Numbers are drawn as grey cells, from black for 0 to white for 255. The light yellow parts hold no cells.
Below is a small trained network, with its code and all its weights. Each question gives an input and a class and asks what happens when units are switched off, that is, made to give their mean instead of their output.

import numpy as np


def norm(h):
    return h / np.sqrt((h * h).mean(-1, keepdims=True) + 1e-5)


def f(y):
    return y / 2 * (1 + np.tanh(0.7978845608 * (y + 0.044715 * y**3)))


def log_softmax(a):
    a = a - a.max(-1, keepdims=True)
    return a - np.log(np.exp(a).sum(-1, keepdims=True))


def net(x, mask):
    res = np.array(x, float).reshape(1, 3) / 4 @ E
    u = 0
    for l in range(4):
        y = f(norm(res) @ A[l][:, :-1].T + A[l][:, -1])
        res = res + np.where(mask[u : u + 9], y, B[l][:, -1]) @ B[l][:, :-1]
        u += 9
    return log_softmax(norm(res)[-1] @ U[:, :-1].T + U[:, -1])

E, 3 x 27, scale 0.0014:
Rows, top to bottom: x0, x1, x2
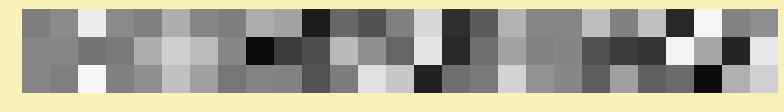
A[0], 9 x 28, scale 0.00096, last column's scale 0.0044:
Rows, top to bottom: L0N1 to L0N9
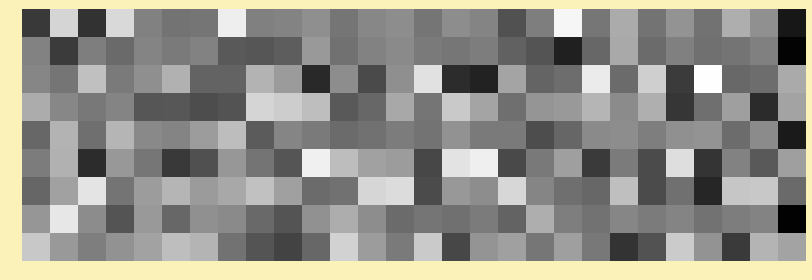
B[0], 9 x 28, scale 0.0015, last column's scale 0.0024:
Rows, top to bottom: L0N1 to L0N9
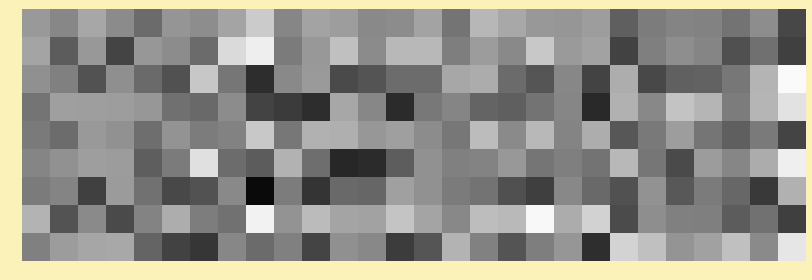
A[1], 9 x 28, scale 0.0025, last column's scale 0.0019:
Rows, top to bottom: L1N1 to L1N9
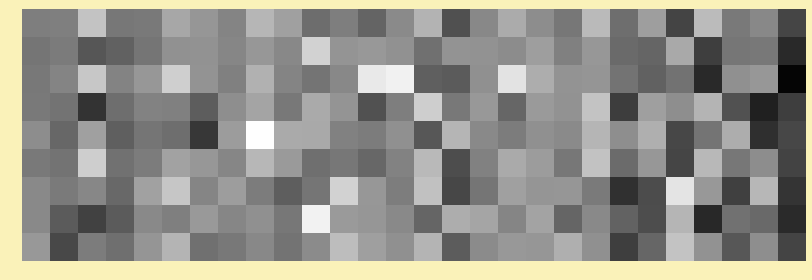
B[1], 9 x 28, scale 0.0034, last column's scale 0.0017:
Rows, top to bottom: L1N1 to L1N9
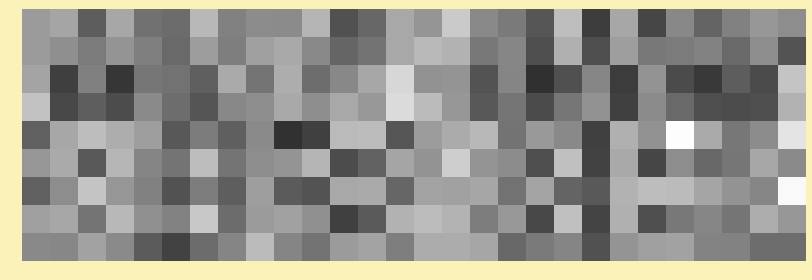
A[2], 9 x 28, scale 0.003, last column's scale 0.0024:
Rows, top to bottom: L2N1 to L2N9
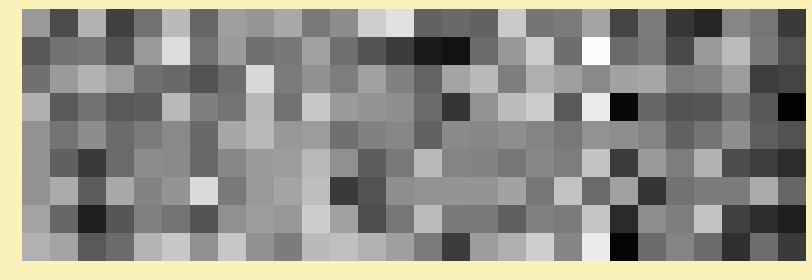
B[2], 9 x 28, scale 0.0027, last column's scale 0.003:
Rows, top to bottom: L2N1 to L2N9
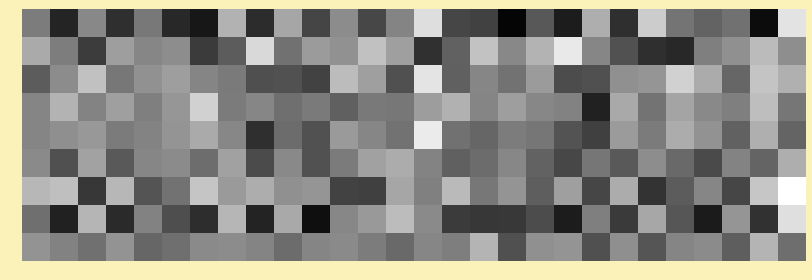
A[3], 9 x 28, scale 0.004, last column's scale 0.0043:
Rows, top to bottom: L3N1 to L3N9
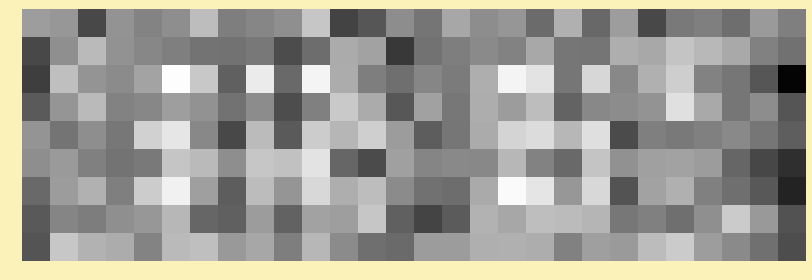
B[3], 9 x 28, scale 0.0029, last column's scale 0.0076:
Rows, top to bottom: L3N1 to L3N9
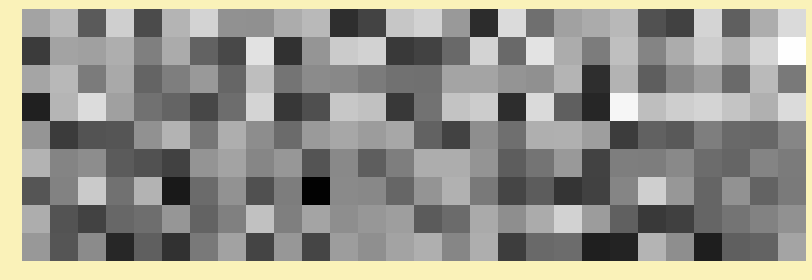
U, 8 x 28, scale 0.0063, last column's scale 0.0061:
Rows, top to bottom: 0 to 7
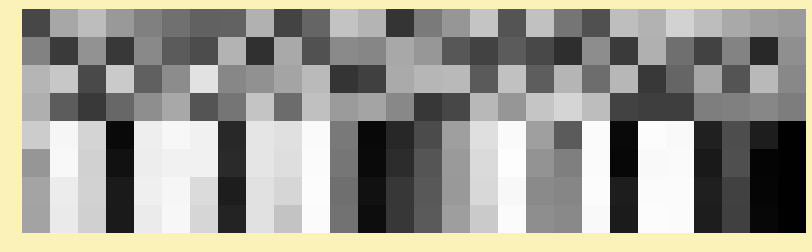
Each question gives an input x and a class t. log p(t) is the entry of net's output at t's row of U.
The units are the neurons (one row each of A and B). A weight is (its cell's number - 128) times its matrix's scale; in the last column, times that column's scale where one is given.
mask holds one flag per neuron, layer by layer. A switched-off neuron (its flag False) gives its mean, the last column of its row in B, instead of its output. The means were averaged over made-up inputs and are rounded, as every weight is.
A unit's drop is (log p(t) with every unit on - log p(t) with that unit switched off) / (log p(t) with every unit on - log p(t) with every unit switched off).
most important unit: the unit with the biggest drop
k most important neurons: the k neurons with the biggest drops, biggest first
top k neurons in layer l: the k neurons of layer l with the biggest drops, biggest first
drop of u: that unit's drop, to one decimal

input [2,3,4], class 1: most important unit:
L0N4
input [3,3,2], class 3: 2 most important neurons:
L0N9, L0N3
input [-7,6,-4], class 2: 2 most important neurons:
L1N8, L0N4
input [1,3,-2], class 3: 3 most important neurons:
L0N9, L2N2, L1N5
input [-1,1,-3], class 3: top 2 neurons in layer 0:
L0N6, L0N7
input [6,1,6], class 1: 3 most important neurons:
L1N3, L2N1, L0N6
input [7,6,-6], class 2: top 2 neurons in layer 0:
L0N4, L0N7
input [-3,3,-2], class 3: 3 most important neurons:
L0N9, L0N6, L1N5
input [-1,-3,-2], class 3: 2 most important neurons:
L0N4, L2N2
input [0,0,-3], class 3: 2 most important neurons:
L2N2, L0N7
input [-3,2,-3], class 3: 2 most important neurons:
L0N6, L2N2
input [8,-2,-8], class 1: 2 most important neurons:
L1N4, L2N8
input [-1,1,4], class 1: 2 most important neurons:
L2N1, L0N4
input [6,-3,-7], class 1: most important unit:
L1N4
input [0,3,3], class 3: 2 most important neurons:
L0N9, L1N5
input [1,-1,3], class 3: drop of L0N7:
1.0
